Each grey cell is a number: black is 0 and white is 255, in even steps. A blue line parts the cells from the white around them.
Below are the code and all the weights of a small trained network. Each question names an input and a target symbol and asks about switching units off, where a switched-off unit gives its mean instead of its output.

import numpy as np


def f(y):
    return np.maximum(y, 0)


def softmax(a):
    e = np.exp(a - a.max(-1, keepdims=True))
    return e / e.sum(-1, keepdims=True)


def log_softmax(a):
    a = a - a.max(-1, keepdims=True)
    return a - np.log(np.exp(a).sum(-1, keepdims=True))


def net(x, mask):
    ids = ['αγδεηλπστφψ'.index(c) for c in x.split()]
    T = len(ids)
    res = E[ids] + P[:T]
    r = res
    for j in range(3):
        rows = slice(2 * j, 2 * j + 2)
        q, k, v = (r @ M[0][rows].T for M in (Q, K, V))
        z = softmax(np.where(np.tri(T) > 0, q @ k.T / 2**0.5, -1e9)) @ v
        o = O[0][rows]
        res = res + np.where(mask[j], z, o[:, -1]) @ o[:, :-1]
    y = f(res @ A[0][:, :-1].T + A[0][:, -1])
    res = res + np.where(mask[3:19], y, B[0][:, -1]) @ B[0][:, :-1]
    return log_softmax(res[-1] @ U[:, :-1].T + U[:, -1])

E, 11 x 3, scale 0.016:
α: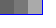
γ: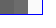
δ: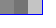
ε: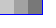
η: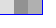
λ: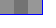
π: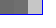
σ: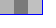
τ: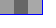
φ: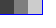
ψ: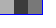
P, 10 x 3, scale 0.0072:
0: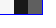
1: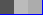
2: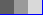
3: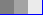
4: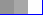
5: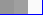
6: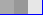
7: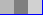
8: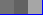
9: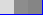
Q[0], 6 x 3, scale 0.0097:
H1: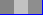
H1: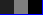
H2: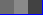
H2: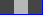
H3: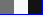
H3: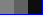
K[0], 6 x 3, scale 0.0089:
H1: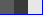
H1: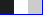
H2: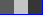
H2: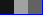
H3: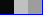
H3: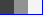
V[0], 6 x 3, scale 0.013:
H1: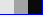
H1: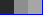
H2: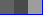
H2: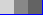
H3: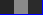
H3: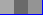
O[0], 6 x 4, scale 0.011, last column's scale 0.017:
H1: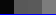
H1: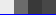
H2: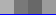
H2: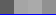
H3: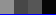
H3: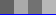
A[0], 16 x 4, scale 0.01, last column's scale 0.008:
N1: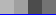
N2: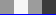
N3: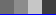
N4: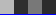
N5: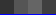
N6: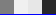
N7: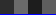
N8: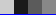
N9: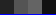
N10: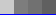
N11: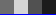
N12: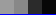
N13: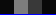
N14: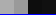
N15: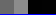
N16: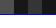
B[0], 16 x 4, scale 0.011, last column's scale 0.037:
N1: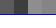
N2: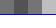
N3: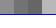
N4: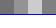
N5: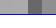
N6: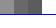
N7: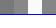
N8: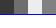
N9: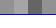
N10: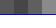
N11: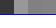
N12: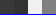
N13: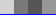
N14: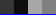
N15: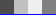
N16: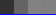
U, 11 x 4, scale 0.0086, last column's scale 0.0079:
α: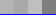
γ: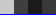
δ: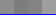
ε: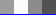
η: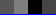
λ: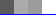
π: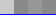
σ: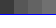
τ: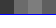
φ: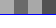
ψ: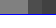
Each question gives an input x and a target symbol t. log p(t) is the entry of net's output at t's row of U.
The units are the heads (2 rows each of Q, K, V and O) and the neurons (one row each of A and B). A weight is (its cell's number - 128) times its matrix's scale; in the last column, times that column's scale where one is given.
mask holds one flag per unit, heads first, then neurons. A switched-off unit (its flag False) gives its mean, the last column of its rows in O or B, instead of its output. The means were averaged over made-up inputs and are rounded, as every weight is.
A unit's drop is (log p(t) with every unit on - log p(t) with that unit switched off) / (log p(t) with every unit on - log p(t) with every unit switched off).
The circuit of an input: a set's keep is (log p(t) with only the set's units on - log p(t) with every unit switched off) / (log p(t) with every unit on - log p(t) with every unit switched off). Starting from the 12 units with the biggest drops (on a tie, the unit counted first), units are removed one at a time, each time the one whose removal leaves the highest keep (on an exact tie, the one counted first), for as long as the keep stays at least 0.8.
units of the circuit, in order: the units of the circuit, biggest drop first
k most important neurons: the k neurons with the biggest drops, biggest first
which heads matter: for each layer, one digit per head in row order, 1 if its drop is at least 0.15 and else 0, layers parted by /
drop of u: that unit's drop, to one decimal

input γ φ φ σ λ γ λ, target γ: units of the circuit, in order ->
[H1 N10]
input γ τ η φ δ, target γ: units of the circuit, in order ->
[H1 N6 N2]
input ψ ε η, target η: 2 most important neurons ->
[N13 N6]
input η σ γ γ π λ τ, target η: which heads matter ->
101
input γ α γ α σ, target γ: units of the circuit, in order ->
[H1 N10 N2]
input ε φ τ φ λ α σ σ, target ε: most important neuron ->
[N5]
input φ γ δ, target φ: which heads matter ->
111
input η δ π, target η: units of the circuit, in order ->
[H1 N13 N9]
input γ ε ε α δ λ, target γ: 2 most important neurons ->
[N10 N7]
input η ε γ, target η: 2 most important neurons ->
[N6 N13]
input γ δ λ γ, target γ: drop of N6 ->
0.1
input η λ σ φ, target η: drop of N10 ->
0.0
